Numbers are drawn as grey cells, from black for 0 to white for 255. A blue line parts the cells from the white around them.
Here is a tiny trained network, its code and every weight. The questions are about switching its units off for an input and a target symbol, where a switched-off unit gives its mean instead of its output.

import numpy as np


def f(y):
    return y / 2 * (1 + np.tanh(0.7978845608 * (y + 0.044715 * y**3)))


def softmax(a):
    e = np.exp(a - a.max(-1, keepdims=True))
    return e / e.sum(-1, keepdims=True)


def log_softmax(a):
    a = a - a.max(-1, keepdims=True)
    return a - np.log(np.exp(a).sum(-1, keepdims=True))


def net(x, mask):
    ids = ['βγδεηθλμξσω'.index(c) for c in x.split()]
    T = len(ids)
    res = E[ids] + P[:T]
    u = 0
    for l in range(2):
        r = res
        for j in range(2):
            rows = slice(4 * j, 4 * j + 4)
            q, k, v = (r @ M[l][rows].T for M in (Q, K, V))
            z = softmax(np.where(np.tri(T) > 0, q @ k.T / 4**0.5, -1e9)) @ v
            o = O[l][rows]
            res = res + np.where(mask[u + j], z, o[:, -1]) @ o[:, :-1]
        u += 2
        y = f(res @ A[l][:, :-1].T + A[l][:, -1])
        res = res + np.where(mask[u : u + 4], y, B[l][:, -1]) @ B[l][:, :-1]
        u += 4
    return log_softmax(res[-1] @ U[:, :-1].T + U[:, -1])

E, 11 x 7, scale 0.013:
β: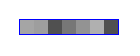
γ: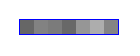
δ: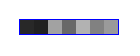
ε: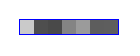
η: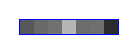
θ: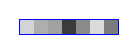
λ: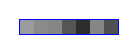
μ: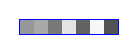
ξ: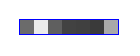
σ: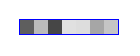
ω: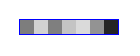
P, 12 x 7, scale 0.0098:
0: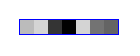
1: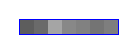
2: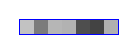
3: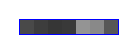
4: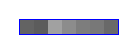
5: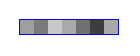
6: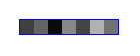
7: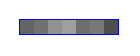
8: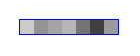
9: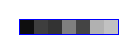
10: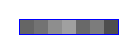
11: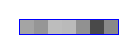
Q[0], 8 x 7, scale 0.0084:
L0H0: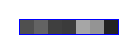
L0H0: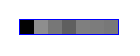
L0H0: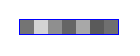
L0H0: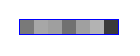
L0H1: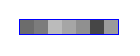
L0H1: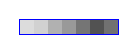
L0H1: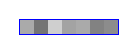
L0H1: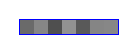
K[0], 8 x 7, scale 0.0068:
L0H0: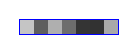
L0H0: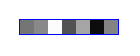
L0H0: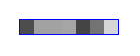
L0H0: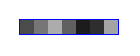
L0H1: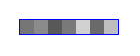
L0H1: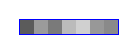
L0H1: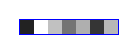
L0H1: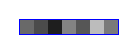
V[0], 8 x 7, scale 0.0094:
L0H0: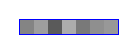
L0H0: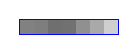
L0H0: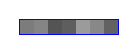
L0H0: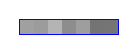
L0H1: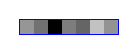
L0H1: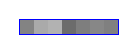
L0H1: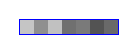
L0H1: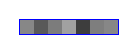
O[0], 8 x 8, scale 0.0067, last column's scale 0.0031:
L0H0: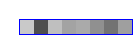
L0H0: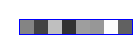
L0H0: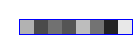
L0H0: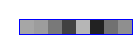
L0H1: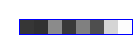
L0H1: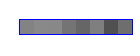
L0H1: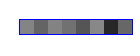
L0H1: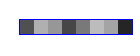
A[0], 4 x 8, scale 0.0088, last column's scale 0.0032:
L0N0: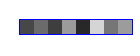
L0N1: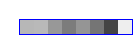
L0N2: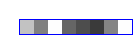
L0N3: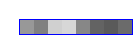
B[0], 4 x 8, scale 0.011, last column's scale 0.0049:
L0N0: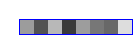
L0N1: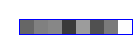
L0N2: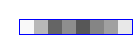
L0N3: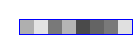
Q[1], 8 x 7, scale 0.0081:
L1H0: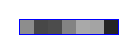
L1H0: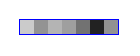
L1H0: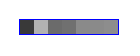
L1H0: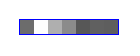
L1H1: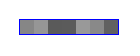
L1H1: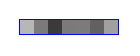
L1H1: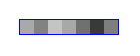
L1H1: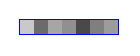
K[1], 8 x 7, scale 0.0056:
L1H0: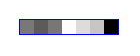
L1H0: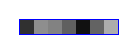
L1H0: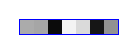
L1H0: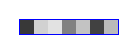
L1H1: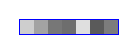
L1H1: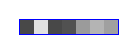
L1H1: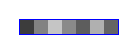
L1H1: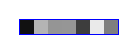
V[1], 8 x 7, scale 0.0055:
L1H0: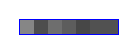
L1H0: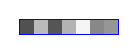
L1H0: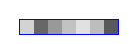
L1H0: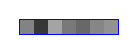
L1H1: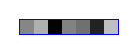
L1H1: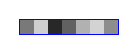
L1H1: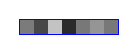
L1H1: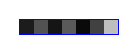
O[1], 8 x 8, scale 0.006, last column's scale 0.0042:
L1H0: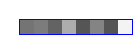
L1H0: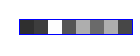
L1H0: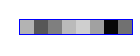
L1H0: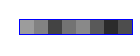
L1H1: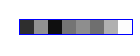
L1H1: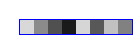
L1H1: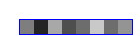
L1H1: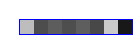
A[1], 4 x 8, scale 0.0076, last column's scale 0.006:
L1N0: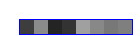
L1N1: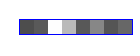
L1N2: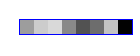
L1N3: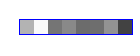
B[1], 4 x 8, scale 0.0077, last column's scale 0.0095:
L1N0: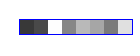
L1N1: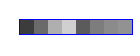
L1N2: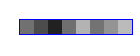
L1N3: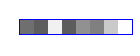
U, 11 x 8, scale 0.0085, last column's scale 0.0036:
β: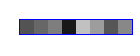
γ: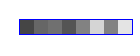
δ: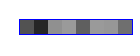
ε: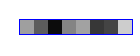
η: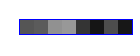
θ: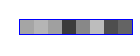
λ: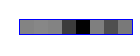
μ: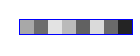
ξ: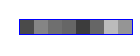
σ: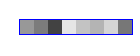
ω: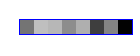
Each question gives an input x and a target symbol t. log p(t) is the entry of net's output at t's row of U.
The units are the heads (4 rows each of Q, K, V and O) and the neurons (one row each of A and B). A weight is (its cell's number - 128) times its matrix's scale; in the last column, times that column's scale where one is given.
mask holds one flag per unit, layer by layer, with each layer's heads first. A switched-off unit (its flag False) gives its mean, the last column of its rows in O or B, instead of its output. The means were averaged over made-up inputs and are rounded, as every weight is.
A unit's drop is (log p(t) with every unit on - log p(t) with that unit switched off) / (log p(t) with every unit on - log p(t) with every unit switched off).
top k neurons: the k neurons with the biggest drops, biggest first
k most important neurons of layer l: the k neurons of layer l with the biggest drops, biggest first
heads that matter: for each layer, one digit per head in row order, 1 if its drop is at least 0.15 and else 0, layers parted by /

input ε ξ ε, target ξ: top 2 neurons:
[L1N3 L0N0]
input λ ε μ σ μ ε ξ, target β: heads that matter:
00 / 00
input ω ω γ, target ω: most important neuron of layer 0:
[L0N3]
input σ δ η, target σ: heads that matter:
11 / 00
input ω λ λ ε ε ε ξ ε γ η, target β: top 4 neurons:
[L0N0 L0N3 L0N2 L1N0]
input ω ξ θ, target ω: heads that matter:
11 / 00
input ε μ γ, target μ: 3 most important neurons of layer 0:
[L0N2 L0N1 L0N0]
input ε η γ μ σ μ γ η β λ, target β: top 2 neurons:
[L0N0 L0N3]
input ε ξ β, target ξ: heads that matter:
00 / 11
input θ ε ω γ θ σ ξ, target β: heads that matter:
00 / 01
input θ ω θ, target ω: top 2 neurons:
[L1N3 L0N3]
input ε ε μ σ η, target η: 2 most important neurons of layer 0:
[L0N2 L0N3]
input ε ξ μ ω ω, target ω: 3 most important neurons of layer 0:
[L0N3 L0N0 L0N1]
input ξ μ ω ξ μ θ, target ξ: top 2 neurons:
[L1N2 L1N3]
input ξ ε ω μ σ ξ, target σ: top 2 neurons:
[L1N2 L0N2]
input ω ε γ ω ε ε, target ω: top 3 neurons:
[L1N3 L0N3 L0N2]
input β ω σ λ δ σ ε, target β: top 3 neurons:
[L1N0 L0N2 L0N3]
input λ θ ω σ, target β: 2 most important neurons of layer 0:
[L0N3 L0N2]
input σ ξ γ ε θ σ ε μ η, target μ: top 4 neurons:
[L0N2 L0N0 L1N3 L0N1]
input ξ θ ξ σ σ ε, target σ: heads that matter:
10 / 00
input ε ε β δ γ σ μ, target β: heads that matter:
01 / 00
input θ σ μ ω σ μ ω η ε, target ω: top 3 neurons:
[L1N3 L0N3 L0N1]
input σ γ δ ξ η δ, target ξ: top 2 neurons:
[L0N2 L1N0]
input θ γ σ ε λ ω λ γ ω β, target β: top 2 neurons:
[L0N0 L0N2]
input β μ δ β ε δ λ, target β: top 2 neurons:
[L0N0 L0N2]
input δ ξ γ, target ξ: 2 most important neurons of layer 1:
[L1N0 L1N3]
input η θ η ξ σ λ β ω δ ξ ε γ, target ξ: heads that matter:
01 / 10
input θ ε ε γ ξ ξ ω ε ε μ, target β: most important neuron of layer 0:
[L0N0]
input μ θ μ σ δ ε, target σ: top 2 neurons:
[L0N2 L0N0]
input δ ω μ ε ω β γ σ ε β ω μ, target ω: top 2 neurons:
[L0N3 L1N3]
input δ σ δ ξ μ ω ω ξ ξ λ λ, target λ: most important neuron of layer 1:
[L1N0]
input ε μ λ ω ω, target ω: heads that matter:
00 / 00
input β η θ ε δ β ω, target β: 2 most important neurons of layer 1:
[L1N0 L1N1]
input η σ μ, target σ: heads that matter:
01 / 00
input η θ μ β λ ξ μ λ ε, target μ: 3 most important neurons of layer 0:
[L0N0 L0N2 L0N3]
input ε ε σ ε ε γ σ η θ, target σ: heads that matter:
10 / 00
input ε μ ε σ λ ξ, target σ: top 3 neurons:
[L0N2 L1N2 L0N1]
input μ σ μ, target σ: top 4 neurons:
[L1N2 L0N0 L1N0 L0N2]
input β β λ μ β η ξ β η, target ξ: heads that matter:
01 / 10
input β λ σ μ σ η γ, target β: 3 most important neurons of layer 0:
[L0N0 L0N3 L0N2]
